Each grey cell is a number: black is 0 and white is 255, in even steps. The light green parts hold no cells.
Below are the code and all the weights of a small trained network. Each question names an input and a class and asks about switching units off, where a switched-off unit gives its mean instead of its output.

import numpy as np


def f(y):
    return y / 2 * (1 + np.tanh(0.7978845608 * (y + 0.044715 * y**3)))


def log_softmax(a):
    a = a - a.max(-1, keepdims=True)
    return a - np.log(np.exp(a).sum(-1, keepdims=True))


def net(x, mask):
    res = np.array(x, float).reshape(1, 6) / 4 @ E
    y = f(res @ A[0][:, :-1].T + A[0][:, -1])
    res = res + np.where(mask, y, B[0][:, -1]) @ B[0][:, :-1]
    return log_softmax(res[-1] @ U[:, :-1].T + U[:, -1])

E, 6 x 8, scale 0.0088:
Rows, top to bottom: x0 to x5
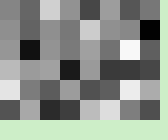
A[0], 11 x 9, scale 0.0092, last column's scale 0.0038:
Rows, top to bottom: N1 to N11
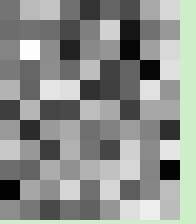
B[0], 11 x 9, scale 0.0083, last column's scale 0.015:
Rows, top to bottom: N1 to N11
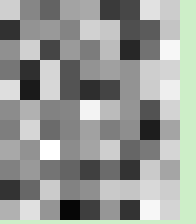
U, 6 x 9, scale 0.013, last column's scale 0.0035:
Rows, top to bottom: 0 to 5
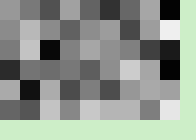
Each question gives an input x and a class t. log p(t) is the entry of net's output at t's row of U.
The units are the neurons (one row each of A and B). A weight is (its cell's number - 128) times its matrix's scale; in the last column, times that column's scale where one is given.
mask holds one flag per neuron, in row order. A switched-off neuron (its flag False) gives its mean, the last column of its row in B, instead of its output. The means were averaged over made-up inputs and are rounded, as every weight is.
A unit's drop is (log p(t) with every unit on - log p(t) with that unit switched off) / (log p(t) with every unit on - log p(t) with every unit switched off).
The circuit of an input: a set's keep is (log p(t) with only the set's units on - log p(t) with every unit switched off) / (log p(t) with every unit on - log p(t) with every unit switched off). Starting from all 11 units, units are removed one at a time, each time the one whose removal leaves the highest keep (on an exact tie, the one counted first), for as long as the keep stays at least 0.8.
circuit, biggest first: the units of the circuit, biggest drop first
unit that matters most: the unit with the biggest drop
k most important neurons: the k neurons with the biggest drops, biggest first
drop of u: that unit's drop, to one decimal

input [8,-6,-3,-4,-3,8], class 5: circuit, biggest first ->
(N10)
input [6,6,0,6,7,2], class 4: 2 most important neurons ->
(N6 N2)
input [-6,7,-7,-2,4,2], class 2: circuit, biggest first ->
(N5 N11)
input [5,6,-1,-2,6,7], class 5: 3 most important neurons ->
(N3 N11 N5)
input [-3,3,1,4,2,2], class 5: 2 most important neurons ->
(N5 N11)
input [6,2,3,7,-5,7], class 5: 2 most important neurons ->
(N4 N11)
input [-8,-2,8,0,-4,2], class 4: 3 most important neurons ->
(N3 N2 N10)
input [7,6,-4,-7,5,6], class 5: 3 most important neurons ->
(N10 N3 N11)
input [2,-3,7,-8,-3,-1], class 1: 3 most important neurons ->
(N11 N7 N4)
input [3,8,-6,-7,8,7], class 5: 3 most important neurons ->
(N3 N10 N1)
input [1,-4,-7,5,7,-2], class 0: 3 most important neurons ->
(N5 N1 N3)
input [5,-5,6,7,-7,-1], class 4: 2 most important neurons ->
(N4 N11)
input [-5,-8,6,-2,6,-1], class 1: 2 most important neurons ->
(N11 N8)
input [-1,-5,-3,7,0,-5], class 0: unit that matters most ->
N3
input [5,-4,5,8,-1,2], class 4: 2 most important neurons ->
(N11 N6)
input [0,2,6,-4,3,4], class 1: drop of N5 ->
0.2
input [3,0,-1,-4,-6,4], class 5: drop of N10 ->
0.1
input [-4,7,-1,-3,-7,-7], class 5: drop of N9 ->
0.0
